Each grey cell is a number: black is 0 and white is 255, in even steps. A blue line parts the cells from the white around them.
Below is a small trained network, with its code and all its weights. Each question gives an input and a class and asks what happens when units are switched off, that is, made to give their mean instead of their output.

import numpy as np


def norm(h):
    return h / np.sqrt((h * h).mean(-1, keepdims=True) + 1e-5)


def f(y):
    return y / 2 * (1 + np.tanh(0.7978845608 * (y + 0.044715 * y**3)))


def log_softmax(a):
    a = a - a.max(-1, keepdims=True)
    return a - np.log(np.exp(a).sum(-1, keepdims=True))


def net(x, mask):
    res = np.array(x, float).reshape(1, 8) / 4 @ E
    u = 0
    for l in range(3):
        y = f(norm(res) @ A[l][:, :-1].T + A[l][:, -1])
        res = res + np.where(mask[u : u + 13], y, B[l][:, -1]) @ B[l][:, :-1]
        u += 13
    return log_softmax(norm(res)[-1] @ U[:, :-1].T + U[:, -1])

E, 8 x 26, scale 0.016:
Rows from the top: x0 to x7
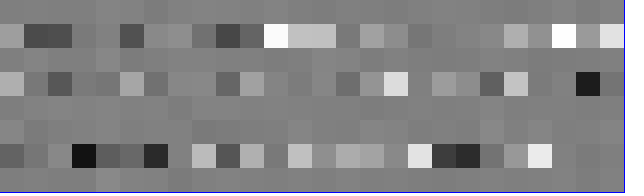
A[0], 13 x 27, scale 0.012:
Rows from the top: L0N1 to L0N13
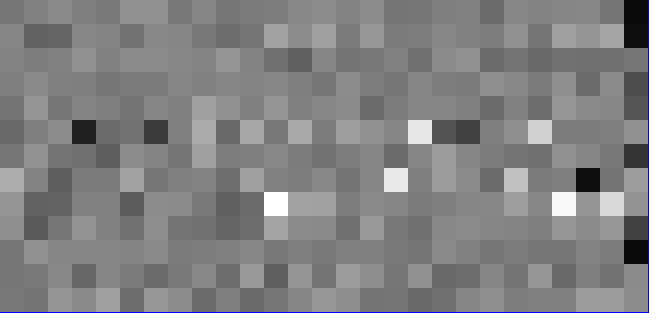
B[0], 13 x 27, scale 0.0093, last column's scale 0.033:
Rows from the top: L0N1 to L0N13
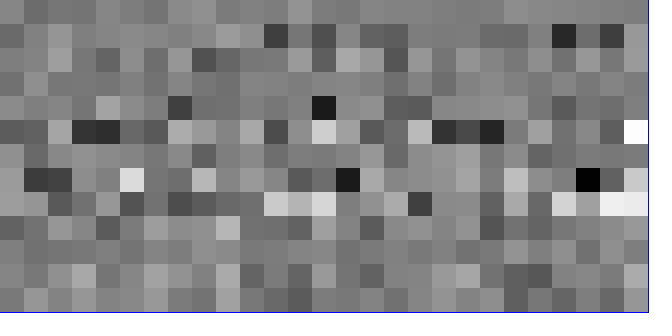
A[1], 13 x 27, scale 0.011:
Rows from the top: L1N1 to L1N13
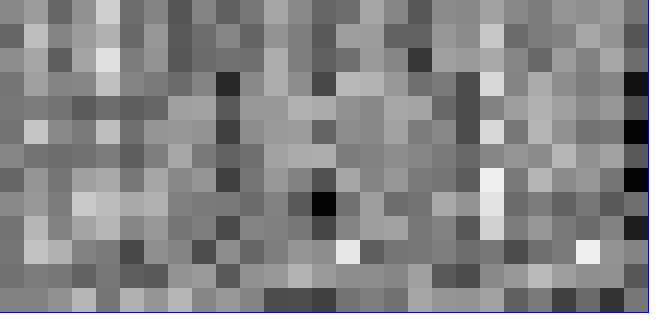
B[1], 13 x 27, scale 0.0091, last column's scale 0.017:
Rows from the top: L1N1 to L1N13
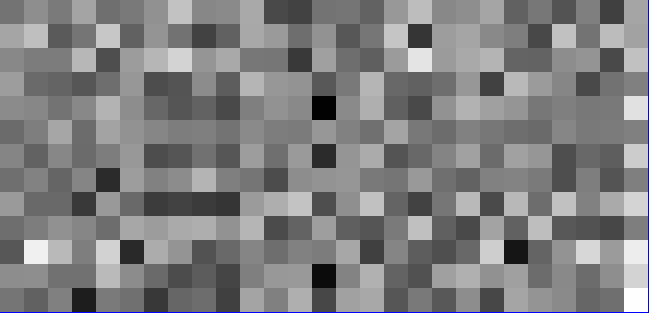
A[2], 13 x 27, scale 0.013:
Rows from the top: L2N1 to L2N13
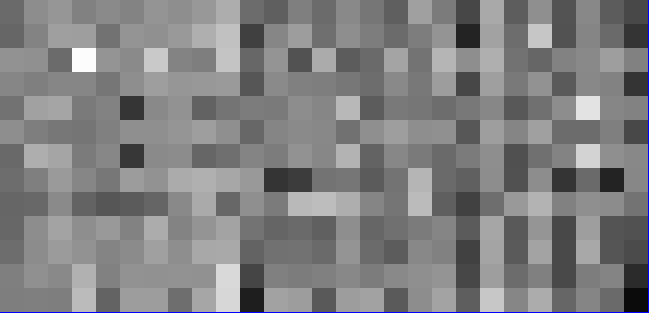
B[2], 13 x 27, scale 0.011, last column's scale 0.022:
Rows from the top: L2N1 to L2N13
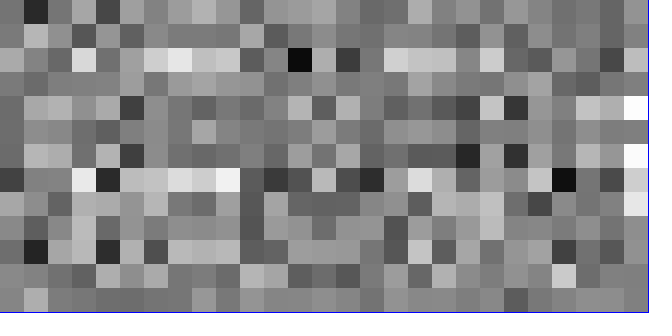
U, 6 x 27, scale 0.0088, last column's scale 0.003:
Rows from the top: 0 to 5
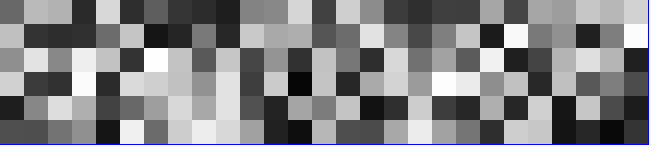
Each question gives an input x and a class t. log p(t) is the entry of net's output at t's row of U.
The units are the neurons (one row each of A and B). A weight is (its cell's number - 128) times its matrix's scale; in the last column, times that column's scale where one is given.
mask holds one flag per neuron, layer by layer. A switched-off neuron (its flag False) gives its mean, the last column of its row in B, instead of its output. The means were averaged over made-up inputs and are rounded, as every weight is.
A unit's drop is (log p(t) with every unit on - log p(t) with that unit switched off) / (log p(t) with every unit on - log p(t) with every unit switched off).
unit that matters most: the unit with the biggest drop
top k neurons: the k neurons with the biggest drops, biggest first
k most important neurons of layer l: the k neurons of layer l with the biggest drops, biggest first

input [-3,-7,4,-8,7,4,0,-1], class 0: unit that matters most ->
L0N6
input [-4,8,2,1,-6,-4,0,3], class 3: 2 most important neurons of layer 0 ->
(L0N6, L0N9)
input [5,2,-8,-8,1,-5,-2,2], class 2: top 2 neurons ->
(L0N6, L0N8)
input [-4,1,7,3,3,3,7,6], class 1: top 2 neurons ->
(L1N12, L1N5)
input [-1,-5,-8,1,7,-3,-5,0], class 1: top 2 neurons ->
(L0N9, L0N6)
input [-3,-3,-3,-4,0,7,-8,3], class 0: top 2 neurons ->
(L0N9, L0N8)
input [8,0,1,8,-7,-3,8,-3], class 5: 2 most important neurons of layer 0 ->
(L0N9, L0N6)
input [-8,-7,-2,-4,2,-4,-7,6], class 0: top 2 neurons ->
(L0N6, L0N8)
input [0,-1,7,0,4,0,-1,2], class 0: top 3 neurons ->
(L0N8, L0N9, L0N6)
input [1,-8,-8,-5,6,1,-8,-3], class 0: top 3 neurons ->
(L0N6, L0N8, L0N9)
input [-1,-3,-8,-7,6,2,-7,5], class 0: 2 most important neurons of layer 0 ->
(L0N9, L0N6)
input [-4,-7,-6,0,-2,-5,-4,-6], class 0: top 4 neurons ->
(L0N6, L0N8, L0N9, L0N3)
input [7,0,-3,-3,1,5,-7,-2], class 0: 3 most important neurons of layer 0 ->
(L0N9, L0N8, L0N6)
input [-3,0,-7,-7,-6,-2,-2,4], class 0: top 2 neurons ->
(L0N9, L0N6)
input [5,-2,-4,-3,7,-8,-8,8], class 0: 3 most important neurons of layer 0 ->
(L0N9, L0N8, L0N6)
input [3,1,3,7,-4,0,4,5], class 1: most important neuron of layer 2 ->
(L2N8)
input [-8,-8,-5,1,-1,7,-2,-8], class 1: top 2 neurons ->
(L0N6, L0N9)
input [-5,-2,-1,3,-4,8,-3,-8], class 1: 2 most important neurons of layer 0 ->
(L0N9, L0N6)
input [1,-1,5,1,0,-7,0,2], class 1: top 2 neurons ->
(L0N9, L0N6)
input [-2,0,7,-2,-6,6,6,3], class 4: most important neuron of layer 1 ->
(L1N9)
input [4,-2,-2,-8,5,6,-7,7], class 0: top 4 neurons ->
(L0N9, L0N6, L0N8, L1N9)
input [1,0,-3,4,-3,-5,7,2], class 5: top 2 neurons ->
(L0N9, L0N6)
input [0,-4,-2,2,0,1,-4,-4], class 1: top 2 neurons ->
(L0N9, L0N6)
